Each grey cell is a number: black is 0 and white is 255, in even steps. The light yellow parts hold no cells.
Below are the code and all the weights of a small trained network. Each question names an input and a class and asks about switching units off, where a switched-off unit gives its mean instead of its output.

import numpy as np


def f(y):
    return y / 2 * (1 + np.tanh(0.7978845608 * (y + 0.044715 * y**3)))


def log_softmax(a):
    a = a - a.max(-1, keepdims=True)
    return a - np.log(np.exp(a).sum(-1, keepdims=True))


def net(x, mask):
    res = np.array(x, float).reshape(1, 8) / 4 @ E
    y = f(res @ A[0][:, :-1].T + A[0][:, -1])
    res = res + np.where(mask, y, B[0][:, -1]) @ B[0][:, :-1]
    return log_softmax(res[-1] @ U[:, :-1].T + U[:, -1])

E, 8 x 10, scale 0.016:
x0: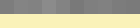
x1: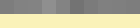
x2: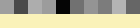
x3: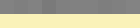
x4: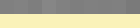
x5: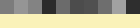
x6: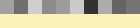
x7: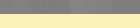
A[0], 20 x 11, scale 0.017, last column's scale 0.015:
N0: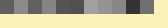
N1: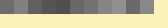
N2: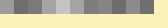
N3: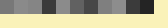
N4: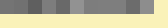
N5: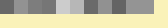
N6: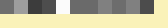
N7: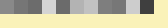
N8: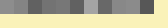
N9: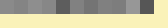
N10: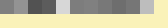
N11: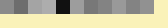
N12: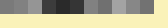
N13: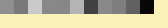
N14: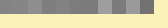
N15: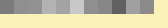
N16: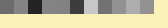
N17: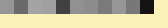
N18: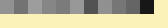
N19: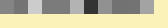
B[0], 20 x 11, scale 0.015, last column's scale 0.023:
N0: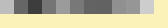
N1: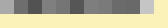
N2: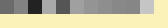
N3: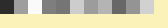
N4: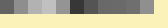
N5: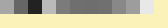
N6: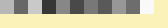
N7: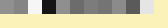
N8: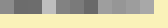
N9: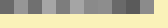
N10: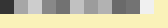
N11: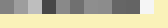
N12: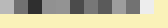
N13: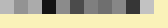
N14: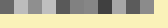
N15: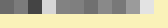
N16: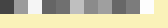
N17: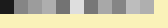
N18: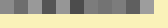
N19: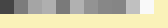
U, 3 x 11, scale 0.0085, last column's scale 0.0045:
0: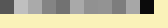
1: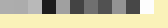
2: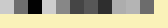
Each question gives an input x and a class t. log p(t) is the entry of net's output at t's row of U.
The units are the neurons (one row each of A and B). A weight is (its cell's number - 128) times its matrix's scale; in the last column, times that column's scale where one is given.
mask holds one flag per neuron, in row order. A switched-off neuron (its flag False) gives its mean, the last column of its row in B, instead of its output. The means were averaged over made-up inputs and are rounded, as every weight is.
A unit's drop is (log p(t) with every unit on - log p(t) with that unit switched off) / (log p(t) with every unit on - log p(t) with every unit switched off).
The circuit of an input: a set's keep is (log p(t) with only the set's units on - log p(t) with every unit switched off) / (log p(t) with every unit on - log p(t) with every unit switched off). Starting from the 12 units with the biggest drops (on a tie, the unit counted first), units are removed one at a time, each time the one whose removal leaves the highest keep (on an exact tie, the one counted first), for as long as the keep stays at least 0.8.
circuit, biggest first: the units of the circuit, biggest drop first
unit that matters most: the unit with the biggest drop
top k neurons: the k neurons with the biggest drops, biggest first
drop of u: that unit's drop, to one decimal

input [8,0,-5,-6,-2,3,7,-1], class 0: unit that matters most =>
N19
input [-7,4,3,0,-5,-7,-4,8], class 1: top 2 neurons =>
N7, N19
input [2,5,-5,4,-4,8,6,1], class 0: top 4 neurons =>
N3, N19, N10, N7
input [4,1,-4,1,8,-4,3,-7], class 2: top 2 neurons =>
N5, N16
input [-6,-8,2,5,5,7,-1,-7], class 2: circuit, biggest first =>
N12, N7
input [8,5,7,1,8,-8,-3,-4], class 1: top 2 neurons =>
N7, N11
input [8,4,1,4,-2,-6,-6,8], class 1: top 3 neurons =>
N7, N19, N10
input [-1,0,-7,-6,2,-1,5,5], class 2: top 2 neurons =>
N5, N16
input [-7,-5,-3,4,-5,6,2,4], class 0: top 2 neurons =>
N3, N7
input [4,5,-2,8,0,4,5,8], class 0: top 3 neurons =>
N19, N7, N3
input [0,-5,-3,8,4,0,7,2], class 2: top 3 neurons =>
N5, N16, N3
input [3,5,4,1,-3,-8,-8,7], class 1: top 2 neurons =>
N7, N19
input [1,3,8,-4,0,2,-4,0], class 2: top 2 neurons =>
N12, N7
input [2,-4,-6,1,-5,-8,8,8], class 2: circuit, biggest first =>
N5
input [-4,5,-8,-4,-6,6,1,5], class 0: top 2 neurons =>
N10, N3
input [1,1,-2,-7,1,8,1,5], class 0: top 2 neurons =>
N3, N7
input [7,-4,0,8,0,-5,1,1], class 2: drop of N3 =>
0.3
